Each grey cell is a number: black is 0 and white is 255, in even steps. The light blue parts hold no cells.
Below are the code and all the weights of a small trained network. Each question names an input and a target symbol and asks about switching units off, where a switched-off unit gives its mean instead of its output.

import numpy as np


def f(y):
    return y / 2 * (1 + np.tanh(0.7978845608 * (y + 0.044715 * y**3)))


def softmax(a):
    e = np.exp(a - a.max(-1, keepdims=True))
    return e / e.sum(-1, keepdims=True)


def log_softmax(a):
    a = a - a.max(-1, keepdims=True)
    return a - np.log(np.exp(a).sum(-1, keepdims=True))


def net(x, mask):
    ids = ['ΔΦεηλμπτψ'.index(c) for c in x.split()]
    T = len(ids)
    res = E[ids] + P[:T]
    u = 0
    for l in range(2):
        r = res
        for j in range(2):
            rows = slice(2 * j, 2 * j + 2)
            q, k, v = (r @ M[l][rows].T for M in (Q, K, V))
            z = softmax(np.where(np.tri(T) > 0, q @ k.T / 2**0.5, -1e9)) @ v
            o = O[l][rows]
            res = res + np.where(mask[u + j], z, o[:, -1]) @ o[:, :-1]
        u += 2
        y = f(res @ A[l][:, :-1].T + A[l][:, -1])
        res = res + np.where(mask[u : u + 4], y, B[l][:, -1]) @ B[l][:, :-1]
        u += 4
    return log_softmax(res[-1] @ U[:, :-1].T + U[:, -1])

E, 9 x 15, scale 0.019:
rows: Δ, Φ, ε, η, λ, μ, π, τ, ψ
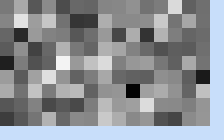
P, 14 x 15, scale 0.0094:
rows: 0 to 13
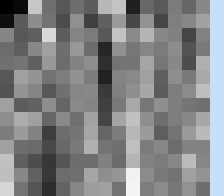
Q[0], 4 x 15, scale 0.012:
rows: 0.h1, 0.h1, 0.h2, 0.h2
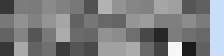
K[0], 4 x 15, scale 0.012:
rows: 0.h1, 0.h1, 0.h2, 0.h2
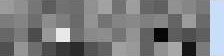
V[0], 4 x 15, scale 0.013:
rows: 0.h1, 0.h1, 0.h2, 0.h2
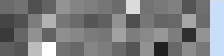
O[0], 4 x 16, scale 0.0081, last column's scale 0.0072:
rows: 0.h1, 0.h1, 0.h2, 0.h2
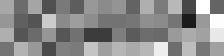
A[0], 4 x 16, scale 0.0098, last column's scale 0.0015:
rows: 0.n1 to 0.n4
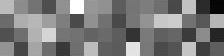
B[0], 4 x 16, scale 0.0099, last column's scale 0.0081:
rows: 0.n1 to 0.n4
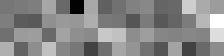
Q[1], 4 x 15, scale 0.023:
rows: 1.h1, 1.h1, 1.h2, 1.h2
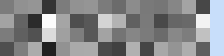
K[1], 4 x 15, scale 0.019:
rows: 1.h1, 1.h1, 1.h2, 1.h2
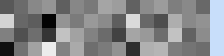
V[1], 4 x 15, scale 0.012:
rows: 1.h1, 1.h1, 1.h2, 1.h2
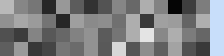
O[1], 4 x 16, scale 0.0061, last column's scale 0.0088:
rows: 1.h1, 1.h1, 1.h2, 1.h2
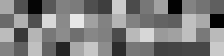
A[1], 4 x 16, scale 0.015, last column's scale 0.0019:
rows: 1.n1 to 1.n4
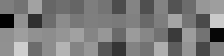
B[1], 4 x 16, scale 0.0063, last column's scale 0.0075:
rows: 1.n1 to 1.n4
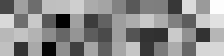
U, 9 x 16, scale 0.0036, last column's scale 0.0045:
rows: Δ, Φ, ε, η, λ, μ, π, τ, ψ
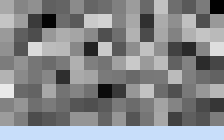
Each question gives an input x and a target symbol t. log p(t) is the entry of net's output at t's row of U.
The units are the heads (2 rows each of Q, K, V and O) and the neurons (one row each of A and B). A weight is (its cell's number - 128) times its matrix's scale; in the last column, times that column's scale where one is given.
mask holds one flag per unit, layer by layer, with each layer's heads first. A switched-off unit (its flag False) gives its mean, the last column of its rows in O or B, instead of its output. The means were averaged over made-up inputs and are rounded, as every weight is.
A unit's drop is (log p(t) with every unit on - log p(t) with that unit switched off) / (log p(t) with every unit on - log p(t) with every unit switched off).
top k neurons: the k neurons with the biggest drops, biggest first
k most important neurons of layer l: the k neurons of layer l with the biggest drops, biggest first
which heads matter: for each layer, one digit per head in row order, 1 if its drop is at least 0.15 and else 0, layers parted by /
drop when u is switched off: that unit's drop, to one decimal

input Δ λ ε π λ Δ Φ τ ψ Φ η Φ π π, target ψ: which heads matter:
11 / 11
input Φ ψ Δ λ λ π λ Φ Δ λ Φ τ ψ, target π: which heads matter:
00 / 11
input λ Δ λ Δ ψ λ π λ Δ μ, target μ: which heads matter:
00 / 11
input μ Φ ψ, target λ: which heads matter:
01 / 00
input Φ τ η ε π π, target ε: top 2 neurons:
[0.n1; 1.n2]
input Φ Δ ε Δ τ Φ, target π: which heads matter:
00 / 11
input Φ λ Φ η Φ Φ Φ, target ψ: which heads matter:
00 / 11
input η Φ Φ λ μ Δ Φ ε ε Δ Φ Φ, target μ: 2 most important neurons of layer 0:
[0.n2; 0.n1]
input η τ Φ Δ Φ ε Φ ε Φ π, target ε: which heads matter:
10 / 11
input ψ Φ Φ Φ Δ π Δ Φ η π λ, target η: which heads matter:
01 / 10
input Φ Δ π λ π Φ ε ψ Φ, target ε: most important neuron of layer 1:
[1.n4]
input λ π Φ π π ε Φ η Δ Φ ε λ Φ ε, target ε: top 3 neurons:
[0.n4; 0.n3; 1.n2]
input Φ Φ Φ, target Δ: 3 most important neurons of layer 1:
[1.n2; 1.n4; 1.n1]
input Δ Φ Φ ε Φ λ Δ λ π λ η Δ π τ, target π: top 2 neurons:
[0.n4; 0.n3]
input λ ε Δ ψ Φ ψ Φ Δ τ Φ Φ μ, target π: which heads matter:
01 / 11
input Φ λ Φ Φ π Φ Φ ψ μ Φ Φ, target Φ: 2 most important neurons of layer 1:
[1.n4; 1.n2]
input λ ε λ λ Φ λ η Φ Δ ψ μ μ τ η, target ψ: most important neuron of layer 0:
[0.n1]
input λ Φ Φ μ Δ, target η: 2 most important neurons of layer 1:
[1.n3; 1.n4]
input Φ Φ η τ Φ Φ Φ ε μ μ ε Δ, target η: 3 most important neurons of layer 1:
[1.n3; 1.n4; 1.n2]
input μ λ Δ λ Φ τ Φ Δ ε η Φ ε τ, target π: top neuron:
[0.n3]
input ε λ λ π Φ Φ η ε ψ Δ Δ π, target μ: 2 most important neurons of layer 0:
[0.n3; 0.n2]
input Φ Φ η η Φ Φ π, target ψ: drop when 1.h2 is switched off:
0.4
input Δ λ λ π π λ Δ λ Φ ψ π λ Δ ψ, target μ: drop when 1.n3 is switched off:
0.5
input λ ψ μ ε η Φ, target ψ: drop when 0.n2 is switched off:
0.1
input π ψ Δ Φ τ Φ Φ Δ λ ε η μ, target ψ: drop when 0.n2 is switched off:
0.0
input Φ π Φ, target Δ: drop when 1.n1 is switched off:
0.1
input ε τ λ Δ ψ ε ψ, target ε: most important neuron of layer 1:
[1.n2]
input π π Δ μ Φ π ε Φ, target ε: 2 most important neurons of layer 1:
[1.n4; 1.n2]
